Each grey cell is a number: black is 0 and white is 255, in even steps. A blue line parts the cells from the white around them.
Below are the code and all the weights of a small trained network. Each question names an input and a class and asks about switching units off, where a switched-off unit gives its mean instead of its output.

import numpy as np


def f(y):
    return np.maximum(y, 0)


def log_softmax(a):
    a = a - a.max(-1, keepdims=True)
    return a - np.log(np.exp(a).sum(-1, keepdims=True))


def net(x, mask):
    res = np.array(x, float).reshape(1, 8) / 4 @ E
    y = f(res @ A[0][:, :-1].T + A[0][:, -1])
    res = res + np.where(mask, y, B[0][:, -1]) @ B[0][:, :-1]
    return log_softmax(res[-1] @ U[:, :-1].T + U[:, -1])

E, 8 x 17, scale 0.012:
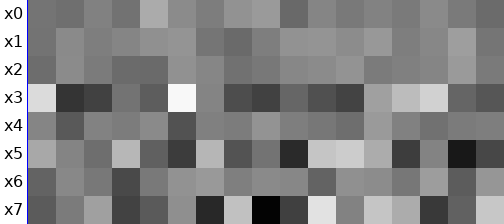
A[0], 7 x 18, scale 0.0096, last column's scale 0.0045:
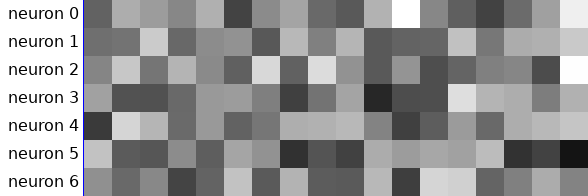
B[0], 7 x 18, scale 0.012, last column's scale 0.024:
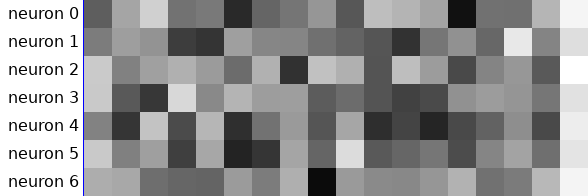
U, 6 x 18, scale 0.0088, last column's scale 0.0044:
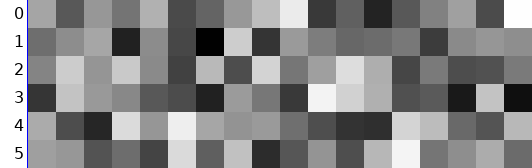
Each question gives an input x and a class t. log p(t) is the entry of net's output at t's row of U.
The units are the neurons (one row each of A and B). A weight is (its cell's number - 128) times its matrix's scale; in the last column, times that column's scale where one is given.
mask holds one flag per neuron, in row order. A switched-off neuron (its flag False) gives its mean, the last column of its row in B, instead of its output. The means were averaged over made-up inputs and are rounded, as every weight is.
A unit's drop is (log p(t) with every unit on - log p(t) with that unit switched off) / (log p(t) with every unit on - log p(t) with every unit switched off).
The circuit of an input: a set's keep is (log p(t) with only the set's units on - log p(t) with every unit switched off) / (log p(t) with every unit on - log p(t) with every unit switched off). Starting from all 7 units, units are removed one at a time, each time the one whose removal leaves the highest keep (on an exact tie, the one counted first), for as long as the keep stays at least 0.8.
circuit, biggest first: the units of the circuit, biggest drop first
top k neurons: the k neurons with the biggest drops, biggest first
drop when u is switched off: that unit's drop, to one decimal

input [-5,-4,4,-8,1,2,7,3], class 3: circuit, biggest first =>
neuron 0
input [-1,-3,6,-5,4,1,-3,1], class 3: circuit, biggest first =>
neuron 0; neuron 5
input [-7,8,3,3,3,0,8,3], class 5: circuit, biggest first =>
neuron 4; neuron 0
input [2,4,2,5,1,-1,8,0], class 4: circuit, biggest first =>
neuron 3; neuron 4
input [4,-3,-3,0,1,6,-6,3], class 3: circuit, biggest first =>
neuron 4; neuron 0
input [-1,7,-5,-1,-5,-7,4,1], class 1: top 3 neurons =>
neuron 2; neuron 4; neuron 1
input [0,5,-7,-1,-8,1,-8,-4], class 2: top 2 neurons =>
neuron 4; neuron 5
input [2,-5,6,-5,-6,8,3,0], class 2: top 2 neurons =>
neuron 2; neuron 6
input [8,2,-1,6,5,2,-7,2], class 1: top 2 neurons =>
neuron 5; neuron 2
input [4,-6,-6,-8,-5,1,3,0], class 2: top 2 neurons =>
neuron 0; neuron 5
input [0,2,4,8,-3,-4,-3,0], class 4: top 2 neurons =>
neuron 3; neuron 0
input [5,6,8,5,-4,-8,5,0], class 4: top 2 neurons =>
neuron 3; neuron 0
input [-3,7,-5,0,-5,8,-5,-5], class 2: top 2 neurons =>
neuron 4; neuron 2
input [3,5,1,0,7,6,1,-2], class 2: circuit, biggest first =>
neuron 4
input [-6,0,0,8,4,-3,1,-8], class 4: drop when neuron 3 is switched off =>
0.8
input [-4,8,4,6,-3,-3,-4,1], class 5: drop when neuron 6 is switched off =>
0.2
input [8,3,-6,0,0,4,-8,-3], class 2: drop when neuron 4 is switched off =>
0.5
